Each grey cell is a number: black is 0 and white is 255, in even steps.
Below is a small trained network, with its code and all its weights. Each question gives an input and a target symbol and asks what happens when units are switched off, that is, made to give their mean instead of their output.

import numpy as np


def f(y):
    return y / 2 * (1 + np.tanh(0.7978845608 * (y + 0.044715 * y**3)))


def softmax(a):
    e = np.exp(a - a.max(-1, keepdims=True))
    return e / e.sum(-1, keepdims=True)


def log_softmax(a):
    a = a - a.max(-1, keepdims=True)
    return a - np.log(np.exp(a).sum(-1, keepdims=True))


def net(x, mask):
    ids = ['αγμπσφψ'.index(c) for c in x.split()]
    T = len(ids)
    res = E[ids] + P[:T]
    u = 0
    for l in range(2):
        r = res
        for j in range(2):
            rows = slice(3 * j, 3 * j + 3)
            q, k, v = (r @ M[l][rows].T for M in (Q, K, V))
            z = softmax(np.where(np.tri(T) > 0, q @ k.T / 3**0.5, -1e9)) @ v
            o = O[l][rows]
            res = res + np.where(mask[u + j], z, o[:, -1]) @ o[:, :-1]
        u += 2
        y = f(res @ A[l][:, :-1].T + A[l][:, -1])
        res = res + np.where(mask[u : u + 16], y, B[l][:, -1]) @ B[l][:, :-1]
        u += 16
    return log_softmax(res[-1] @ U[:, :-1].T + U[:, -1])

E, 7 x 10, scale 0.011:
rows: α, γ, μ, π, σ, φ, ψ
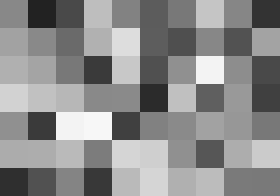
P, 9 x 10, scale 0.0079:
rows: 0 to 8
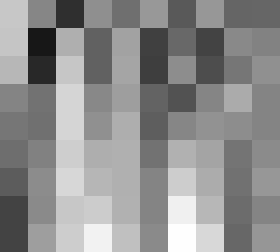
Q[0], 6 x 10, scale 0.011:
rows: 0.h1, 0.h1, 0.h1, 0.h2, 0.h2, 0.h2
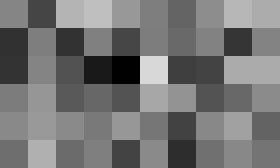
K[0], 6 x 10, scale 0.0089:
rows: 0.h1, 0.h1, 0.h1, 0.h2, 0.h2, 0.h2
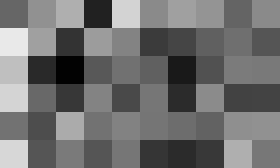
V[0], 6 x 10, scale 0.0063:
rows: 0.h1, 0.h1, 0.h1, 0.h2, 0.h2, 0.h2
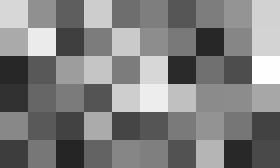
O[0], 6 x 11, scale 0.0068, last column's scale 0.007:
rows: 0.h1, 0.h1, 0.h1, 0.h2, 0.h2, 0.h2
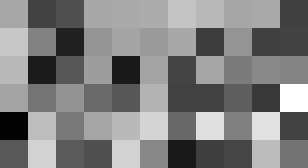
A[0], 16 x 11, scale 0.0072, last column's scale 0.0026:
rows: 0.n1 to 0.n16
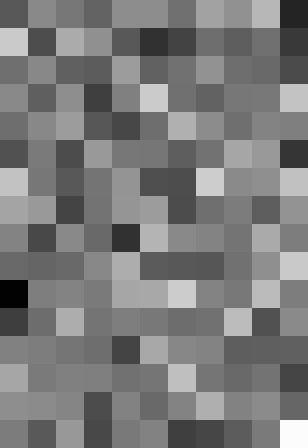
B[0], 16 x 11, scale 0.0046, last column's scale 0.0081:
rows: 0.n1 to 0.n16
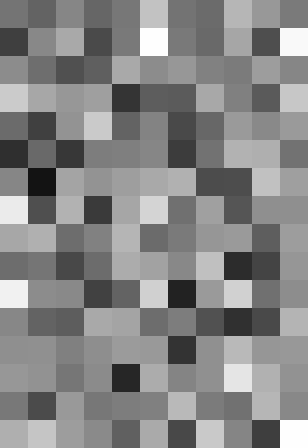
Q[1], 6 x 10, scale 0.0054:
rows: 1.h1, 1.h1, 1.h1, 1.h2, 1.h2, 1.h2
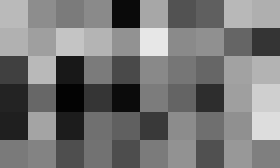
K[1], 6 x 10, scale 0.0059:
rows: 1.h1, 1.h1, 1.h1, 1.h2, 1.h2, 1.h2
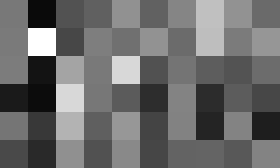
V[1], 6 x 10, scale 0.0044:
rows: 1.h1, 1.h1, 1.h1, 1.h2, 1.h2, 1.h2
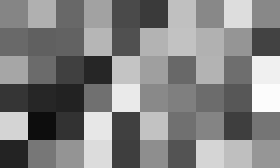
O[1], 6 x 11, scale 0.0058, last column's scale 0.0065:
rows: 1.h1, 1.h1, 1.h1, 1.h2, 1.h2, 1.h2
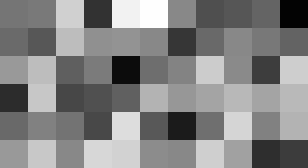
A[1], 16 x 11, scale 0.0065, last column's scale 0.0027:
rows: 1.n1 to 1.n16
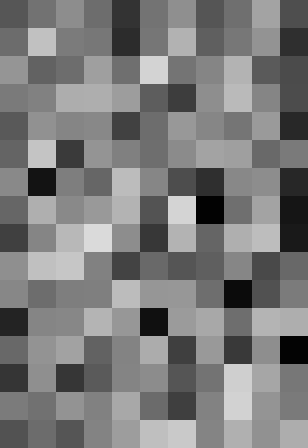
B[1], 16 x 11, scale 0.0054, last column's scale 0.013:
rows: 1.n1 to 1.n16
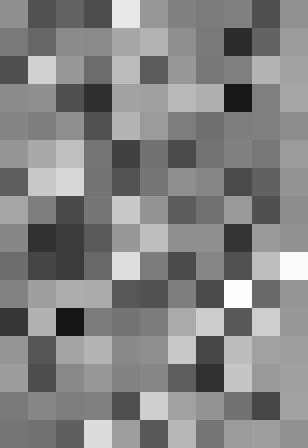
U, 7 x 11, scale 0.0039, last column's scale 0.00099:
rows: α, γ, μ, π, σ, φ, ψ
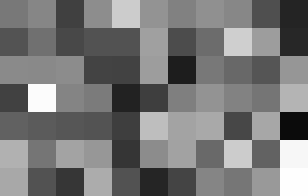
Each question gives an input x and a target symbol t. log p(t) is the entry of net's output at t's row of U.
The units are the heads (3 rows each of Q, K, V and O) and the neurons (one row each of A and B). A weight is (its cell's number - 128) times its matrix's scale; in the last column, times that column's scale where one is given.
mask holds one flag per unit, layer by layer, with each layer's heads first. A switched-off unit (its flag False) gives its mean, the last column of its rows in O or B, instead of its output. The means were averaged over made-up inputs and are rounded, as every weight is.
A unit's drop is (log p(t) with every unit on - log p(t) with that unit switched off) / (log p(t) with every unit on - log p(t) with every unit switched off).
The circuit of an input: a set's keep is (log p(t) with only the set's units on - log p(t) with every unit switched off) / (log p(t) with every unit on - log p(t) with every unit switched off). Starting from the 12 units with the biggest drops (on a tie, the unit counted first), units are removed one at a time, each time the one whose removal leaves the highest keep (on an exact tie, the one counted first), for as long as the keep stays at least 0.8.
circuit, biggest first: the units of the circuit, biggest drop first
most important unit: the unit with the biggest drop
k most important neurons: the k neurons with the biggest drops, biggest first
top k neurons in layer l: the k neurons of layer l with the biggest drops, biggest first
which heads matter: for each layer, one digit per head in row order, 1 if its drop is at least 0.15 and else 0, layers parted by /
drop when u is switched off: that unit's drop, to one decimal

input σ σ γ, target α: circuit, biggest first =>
(1.h2, 0.h2)
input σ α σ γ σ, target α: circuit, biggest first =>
(1.h2, 0.h2, 1.h1)
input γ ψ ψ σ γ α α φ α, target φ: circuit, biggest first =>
(0.h2, 0.h1)
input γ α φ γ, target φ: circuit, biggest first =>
(0.h2, 0.h1)
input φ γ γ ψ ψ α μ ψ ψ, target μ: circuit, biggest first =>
(0.h1, 1.h2, 0.h2)
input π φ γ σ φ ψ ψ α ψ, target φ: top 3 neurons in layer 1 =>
(1.n11, 1.n13, 1.n4)
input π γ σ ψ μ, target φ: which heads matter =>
11 / 11
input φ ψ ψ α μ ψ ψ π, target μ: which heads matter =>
11 / 01
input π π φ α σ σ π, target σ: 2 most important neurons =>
(1.n9, 0.n16)
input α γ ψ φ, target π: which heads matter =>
01 / 11
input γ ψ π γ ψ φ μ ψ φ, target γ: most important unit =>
1.h2
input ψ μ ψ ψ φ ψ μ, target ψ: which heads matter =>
01 / 11
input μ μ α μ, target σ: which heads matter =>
11 / 01
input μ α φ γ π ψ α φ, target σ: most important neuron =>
(1.n2)
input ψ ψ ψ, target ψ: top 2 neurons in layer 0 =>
(0.n4, 0.n8)
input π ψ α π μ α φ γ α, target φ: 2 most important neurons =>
(1.n10, 1.n11)
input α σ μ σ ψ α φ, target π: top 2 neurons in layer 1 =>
(1.n3, 1.n6)
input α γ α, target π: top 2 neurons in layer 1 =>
(1.n10, 1.n6)
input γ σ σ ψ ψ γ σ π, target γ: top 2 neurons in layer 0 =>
(0.n7, 0.n16)
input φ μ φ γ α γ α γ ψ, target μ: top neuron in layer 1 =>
(1.n7)
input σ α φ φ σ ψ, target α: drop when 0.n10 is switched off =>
0.0
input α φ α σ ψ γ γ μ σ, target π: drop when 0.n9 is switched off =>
0.1
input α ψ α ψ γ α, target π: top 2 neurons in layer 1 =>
(1.n3, 1.n6)
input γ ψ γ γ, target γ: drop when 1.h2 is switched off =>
1.0
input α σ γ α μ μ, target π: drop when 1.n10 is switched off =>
0.1
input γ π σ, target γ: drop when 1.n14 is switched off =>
0.2
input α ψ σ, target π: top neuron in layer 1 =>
(1.n3)
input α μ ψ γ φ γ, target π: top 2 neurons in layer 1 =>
(1.n3, 1.n6)
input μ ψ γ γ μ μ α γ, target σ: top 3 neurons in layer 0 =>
(0.n16, 0.n4, 0.n3)
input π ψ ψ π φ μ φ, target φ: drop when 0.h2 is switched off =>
0.4
